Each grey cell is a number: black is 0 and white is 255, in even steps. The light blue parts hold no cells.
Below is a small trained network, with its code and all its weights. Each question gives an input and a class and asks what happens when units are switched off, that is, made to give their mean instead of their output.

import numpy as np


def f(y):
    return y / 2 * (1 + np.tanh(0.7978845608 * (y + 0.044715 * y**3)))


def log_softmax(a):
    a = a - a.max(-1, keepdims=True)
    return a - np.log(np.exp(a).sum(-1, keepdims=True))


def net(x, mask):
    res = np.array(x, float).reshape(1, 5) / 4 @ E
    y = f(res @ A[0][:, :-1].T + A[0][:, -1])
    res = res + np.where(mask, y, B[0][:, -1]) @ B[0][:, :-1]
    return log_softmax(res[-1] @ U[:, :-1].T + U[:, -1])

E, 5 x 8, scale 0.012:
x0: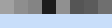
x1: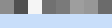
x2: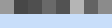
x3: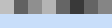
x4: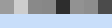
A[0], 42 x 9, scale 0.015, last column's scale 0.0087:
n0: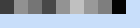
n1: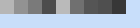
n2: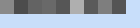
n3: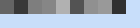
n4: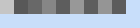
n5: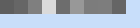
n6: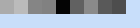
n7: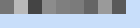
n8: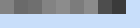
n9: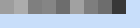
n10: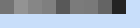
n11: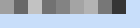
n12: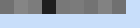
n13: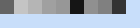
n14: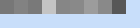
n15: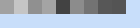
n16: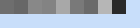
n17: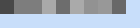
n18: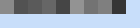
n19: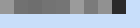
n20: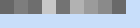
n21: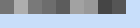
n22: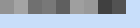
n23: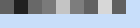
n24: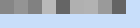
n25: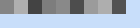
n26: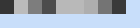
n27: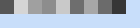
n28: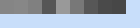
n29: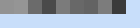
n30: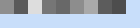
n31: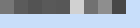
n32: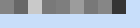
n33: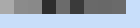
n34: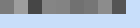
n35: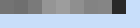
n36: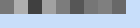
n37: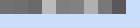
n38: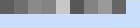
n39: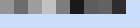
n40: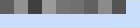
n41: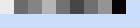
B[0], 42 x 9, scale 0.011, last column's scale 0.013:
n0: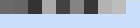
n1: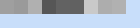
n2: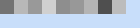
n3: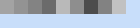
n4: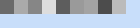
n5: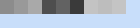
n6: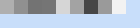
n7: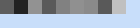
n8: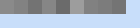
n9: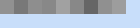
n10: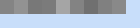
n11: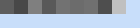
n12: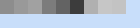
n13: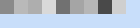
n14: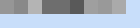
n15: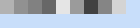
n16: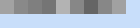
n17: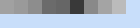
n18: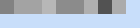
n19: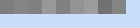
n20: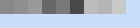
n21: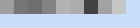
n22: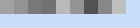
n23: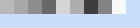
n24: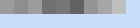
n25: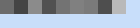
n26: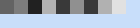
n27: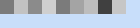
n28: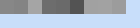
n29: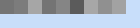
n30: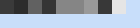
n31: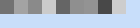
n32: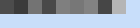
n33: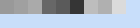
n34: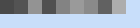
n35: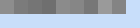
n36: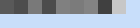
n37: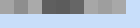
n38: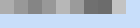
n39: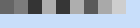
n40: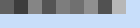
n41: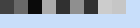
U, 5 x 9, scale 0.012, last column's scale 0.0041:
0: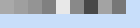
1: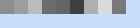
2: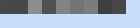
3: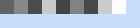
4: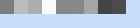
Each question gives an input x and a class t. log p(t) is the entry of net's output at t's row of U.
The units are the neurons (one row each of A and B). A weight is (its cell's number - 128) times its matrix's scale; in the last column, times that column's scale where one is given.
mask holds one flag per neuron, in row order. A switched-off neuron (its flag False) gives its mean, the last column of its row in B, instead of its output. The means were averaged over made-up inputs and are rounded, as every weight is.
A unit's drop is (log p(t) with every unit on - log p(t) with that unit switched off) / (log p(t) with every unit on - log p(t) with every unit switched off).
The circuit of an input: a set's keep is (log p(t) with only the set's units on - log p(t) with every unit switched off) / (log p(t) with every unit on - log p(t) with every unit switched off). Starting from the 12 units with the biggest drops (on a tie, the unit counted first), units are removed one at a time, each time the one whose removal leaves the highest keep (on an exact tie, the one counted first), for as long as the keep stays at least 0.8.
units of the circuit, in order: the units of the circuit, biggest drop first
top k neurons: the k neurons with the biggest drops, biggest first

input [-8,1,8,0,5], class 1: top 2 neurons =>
n5, n20
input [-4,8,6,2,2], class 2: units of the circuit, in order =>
n30
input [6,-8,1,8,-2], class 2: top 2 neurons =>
n36, n25
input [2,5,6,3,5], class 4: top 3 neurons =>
n4, n2, n23
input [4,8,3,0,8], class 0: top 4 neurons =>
n6, n15, n21, n22
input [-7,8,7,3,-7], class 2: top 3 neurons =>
n30, n32, n11
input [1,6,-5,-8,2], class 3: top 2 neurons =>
n26, n0
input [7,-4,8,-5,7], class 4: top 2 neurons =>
n31, n2
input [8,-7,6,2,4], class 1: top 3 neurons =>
n33, n12, n1
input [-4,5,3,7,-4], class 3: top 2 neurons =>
n41, n39
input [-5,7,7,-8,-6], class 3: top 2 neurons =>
n0, n26
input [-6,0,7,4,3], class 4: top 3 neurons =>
n4, n2, n18
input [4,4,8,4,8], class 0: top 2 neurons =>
n6, n15
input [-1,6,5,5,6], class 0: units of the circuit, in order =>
n6
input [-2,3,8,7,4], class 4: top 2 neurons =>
n4, n2
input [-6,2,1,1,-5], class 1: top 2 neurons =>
n5, n6
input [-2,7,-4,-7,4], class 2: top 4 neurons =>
n30, n11, n32, n41
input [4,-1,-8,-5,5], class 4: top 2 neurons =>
n27, n13
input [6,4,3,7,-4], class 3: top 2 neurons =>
n41, n39
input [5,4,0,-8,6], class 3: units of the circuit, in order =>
n26
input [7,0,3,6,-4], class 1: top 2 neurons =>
n33, n1
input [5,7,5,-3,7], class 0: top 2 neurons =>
n6, n21
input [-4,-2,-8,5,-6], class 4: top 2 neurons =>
n13, n27
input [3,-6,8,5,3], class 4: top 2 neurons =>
n4, n2
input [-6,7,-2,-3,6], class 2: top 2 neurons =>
n30, n11
